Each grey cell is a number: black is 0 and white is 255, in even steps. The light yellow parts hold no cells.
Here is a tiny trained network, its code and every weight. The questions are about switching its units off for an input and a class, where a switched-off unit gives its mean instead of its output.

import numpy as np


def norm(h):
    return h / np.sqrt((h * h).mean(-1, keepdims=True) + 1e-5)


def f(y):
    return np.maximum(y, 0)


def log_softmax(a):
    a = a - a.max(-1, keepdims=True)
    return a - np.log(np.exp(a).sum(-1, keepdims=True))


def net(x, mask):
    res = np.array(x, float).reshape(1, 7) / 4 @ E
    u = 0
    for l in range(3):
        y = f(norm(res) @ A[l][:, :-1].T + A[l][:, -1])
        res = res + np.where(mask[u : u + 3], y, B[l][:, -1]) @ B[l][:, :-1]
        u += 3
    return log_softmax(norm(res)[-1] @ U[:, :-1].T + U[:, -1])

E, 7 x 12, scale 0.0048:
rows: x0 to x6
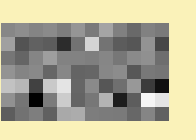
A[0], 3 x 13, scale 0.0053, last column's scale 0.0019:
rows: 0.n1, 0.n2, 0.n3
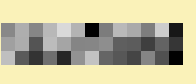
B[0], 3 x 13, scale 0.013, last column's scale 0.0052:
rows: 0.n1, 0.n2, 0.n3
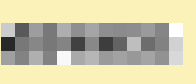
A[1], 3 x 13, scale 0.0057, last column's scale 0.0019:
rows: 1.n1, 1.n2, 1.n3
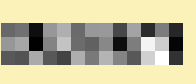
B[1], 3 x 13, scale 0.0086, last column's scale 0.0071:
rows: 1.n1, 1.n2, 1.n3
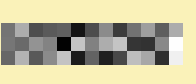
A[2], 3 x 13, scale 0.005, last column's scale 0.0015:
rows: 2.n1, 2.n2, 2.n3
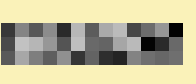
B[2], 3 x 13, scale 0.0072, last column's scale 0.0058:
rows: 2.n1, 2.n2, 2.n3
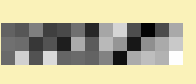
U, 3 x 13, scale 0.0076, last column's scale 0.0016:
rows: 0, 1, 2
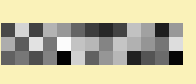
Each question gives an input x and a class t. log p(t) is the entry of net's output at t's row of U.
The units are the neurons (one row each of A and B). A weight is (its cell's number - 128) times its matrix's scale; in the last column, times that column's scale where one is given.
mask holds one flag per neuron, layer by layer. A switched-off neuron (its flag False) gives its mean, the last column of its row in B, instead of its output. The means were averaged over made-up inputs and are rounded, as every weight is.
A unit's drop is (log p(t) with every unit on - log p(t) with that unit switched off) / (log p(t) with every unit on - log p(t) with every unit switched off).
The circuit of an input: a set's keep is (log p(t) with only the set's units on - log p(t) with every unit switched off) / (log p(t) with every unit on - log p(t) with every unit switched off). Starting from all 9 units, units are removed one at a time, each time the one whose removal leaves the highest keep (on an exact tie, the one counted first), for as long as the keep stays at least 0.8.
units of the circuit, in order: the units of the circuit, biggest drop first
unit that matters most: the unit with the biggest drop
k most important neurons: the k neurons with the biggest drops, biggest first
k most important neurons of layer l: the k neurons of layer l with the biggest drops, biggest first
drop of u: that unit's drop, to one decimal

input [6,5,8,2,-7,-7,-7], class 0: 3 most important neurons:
(1.n2; 1.n3; 0.n1)
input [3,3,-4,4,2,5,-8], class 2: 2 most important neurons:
(1.n2; 0.n1)
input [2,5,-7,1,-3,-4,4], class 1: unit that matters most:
0.n3
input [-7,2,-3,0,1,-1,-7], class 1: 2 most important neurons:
(1.n3; 1.n2)
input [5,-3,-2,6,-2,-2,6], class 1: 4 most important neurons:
(0.n1; 1.n2; 1.n1; 2.n3)
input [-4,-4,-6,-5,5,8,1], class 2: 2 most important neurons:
(1.n2; 1.n3)
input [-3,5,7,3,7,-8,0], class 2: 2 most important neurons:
(1.n3; 2.n2)
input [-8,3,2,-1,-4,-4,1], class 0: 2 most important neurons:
(1.n2; 0.n1)
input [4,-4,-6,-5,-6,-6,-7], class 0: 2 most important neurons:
(1.n3; 1.n2)
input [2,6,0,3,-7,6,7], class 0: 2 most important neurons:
(1.n3; 0.n1)
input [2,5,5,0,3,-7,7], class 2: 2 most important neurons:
(2.n2; 0.n1)
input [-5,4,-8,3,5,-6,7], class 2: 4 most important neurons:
(1.n3; 2.n2; 0.n1; 1.n1)
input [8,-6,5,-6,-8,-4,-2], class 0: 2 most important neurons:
(1.n3; 0.n3)
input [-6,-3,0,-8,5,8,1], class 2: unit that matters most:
1.n2
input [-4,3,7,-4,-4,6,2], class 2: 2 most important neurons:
(1.n2; 0.n1)
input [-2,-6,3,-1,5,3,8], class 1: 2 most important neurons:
(0.n1; 1.n3)
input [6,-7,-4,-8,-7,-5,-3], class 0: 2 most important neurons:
(1.n3; 1.n2)
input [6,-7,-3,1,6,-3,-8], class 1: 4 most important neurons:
(0.n1; 1.n3; 2.n3; 1.n1)
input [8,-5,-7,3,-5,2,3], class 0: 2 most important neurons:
(1.n3; 0.n3)
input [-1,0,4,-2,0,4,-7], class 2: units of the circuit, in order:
(1.n2)
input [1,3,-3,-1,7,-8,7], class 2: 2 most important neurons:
(2.n2; 1.n3)
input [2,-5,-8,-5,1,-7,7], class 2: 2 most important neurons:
(2.n2; 0.n3)
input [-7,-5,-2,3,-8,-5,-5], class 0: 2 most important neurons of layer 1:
(1.n3; 1.n2)
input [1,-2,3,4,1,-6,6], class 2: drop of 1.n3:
0.1
